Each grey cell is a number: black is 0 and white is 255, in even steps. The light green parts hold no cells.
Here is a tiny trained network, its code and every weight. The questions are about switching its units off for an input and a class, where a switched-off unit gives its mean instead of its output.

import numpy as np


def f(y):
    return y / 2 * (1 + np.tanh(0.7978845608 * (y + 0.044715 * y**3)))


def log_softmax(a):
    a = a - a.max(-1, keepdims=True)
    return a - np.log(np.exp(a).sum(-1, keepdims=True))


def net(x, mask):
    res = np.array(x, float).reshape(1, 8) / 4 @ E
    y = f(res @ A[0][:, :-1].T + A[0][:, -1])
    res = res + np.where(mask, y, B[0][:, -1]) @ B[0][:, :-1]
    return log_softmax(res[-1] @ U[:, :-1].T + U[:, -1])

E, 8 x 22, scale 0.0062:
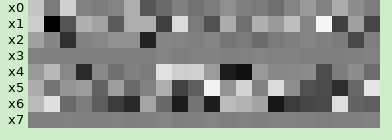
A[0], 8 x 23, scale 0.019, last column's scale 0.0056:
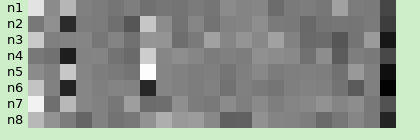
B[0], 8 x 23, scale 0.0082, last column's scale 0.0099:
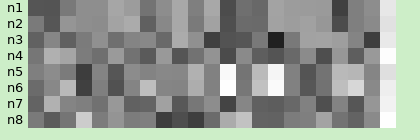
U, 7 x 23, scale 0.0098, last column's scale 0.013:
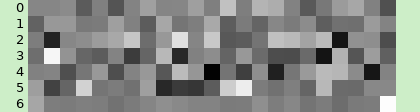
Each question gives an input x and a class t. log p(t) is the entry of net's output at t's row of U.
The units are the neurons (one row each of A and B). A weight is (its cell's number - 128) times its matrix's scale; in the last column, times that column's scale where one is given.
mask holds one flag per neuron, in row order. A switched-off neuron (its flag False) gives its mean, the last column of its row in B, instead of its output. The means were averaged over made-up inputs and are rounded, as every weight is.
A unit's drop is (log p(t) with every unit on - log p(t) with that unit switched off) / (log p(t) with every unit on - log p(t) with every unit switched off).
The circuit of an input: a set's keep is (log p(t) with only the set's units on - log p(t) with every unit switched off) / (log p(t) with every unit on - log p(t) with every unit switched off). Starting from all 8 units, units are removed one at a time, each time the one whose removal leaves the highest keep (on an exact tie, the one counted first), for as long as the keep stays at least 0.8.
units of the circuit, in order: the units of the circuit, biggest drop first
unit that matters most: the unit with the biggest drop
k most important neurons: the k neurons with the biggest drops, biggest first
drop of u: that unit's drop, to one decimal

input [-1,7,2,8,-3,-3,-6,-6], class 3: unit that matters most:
n4
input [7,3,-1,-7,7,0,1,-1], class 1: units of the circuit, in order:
n7, n1, n2, n4
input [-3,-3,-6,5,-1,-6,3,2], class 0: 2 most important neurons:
n3, n5
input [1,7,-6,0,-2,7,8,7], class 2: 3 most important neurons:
n1, n2, n6
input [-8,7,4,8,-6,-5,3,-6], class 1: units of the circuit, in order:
n4, n2
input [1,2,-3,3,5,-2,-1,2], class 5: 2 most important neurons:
n8, n3
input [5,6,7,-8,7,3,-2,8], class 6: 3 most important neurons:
n7, n5, n8
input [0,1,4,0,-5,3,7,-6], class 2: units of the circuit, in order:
n1, n2
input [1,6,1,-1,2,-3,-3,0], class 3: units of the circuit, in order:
n7, n1, n4
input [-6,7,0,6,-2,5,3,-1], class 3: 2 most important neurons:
n4, n1
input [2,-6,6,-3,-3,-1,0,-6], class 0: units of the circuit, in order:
n4, n6
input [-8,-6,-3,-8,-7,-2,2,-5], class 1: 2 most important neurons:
n2, n8
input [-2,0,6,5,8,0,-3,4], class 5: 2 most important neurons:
n8, n5
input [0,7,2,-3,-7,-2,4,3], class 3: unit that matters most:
n7
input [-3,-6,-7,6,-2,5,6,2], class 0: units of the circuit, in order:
n5, n4
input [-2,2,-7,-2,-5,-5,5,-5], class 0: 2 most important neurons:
n5, n8
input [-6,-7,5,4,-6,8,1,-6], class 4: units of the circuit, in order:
n3, n4
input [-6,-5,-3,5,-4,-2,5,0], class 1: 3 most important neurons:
n2, n8, n1
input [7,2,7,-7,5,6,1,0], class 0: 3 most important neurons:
n6, n4, n2
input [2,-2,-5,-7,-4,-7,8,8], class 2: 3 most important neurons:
n1, n2, n3
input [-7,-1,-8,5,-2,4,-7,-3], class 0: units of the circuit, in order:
n5
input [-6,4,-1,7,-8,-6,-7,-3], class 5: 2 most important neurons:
n2, n1
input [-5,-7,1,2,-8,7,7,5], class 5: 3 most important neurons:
n4, n7, n2
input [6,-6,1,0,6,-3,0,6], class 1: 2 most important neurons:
n1, n3
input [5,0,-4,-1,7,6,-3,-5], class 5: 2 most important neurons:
n8, n4
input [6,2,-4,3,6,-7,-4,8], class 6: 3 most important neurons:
n3, n7, n4
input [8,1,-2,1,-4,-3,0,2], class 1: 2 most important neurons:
n7, n1
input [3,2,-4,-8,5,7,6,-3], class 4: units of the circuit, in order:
n3
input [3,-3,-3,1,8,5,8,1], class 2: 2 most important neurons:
n1, n2
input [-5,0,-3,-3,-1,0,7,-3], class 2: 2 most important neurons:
n2, n7
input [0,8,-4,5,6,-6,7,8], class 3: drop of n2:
-0.2
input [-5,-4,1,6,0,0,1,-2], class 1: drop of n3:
0.1
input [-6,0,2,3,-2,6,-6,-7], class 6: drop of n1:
0.4
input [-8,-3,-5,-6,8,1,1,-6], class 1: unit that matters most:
n2
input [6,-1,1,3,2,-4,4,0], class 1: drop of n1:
1.2
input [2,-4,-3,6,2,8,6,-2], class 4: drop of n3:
0.7
